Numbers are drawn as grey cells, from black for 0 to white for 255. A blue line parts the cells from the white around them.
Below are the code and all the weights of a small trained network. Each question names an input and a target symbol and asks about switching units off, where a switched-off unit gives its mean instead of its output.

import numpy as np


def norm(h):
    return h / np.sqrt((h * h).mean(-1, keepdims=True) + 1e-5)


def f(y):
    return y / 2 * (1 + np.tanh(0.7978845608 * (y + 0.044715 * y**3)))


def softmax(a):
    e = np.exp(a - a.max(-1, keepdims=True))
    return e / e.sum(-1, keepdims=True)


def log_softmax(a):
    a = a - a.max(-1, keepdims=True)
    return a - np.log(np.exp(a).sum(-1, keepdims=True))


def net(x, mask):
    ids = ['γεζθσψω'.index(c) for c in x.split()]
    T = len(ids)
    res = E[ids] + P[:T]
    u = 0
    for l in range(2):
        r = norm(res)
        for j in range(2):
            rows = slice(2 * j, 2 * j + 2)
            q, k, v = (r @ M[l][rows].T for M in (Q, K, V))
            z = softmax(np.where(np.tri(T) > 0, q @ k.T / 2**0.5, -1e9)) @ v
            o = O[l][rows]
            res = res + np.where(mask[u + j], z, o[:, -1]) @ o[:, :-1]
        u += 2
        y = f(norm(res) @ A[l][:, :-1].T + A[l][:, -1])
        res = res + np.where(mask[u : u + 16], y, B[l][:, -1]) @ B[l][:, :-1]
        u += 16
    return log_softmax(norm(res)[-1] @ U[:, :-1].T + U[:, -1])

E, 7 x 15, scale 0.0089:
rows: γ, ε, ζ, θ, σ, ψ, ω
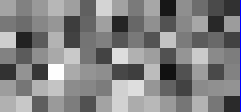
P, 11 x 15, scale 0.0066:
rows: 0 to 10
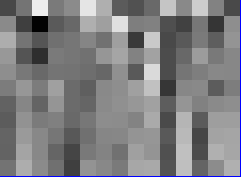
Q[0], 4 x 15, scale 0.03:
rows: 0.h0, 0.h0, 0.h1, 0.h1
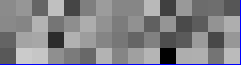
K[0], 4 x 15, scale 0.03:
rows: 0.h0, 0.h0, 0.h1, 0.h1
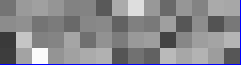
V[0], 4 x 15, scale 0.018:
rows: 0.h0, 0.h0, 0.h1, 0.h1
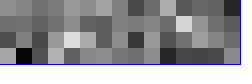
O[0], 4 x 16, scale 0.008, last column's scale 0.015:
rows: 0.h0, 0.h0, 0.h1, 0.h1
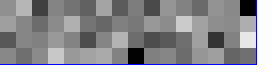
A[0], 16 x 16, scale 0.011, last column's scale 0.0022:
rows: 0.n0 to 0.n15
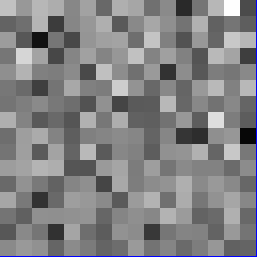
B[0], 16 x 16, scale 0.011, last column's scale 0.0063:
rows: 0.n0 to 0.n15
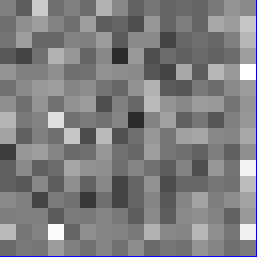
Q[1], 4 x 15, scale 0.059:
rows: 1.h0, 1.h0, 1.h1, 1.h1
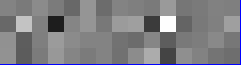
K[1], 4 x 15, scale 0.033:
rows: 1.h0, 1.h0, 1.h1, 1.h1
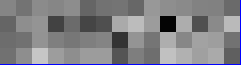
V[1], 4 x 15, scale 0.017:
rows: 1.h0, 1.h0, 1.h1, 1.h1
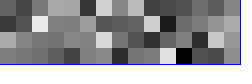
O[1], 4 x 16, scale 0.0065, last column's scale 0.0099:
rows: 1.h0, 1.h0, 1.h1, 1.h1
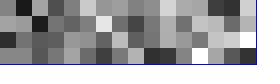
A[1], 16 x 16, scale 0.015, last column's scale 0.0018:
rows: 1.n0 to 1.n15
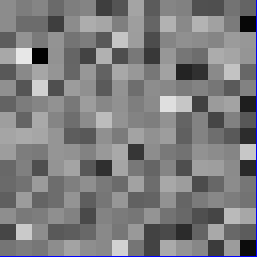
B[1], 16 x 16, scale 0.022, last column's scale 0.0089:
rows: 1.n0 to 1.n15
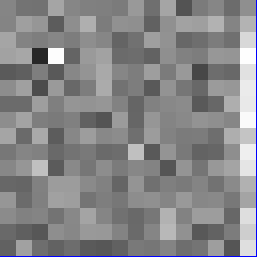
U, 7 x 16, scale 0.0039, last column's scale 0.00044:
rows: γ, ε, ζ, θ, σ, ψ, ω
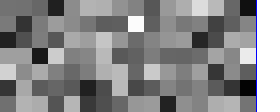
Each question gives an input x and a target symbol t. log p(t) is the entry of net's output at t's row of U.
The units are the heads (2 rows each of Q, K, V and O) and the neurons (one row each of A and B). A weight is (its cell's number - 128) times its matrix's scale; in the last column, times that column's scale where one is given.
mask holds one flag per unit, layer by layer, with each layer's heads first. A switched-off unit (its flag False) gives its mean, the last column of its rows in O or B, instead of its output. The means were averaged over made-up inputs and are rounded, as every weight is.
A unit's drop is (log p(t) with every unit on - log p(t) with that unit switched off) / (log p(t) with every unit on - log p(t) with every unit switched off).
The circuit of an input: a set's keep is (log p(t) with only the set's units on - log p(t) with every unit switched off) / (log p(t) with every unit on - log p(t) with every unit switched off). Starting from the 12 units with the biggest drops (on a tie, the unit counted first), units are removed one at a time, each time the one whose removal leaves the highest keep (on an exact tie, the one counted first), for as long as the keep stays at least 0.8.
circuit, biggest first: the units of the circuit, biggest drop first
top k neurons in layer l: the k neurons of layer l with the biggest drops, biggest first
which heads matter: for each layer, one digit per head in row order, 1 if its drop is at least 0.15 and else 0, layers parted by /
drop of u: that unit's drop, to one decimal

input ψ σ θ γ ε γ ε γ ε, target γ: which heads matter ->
10 / 10
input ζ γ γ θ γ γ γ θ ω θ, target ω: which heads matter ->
10 / 11
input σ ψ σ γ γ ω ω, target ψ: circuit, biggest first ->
(0.h1, 1.n15)
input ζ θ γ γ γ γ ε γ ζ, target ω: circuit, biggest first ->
(0.h0, 1.h1, 1.n10)
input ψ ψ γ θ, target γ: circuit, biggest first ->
(1.h0, 1.n1)
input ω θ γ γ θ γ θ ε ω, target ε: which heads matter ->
01 / 00
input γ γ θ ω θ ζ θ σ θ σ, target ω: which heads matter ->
11 / 10
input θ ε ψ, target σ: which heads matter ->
01 / 01
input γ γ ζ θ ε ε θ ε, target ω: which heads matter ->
11 / 11
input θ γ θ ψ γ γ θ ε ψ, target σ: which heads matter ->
00 / 01
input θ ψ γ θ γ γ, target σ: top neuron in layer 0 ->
(0.n14)
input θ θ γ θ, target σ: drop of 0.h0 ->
0.0
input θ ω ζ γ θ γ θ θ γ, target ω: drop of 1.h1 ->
0.1
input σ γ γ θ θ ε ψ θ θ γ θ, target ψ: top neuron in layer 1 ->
(1.n15)
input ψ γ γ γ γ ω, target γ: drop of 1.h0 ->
0.7
